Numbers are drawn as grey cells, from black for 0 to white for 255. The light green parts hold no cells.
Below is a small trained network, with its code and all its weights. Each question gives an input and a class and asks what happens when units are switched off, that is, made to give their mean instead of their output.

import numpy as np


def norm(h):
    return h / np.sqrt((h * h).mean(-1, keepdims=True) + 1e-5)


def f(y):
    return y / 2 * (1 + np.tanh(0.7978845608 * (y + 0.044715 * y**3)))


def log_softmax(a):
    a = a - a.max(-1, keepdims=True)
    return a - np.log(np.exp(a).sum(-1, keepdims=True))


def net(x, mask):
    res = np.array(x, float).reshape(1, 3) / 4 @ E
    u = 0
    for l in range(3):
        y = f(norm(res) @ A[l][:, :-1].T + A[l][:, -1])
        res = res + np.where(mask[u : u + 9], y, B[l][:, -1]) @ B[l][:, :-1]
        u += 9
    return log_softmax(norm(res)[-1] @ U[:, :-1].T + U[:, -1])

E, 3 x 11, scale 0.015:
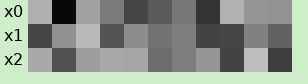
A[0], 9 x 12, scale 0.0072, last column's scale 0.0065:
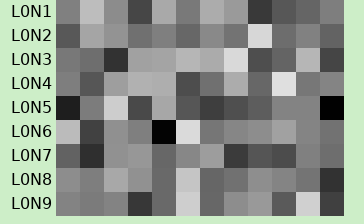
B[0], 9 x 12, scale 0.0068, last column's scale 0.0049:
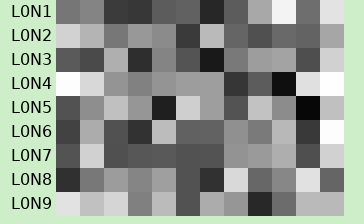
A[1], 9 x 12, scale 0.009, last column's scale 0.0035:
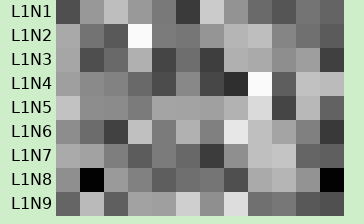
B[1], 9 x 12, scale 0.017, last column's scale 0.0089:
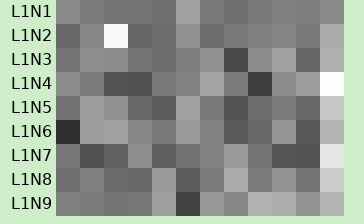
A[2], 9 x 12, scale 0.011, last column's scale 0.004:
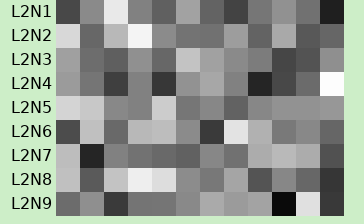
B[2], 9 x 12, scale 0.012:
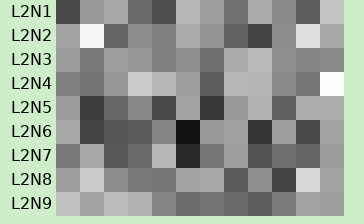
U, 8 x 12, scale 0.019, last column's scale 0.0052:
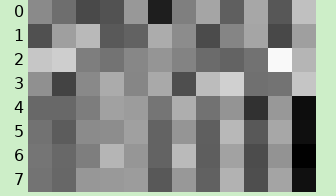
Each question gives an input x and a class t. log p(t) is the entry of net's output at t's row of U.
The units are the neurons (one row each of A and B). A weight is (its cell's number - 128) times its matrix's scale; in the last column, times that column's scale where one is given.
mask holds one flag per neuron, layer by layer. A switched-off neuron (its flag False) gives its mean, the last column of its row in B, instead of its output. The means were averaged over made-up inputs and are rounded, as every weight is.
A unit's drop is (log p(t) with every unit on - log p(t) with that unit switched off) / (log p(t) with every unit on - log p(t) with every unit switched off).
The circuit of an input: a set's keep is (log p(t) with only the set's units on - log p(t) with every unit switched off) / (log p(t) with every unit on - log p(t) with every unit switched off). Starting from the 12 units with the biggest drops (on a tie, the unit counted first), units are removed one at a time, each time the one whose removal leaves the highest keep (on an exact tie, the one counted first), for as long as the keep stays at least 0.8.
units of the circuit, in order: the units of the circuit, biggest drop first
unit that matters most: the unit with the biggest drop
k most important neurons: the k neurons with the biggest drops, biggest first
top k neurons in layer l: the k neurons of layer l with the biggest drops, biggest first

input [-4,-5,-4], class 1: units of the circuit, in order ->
L1N6
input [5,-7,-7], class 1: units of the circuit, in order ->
L1N5, L1N3
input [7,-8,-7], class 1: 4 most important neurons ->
L1N5, L0N4, L1N3, L0N3
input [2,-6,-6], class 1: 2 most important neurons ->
L1N5, L0N4
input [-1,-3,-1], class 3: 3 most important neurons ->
L0N3, L1N7, L2N4
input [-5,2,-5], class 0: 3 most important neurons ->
L0N4, L2N6, L1N4
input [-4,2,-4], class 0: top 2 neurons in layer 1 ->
L1N4, L1N5
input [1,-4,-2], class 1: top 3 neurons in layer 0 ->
L0N1, L0N4, L0N7
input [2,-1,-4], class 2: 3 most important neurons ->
L1N7, L1N4, L2N9
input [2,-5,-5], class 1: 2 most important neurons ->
L1N5, L0N4
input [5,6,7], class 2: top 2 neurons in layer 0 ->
L0N4, L0N1
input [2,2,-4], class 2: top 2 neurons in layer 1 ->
L1N7, L1N4
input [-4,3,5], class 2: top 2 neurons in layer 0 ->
L0N4, L0N6
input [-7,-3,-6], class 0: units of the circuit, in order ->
L2N6
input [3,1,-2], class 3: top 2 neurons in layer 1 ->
L1N7, L1N9
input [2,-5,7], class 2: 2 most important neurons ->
L0N4, L2N2
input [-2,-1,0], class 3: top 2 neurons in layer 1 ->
L1N7, L1N9
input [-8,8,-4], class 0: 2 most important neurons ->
L2N6, L1N5
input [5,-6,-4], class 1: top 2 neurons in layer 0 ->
L0N3, L0N1
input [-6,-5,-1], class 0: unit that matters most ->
L0N3
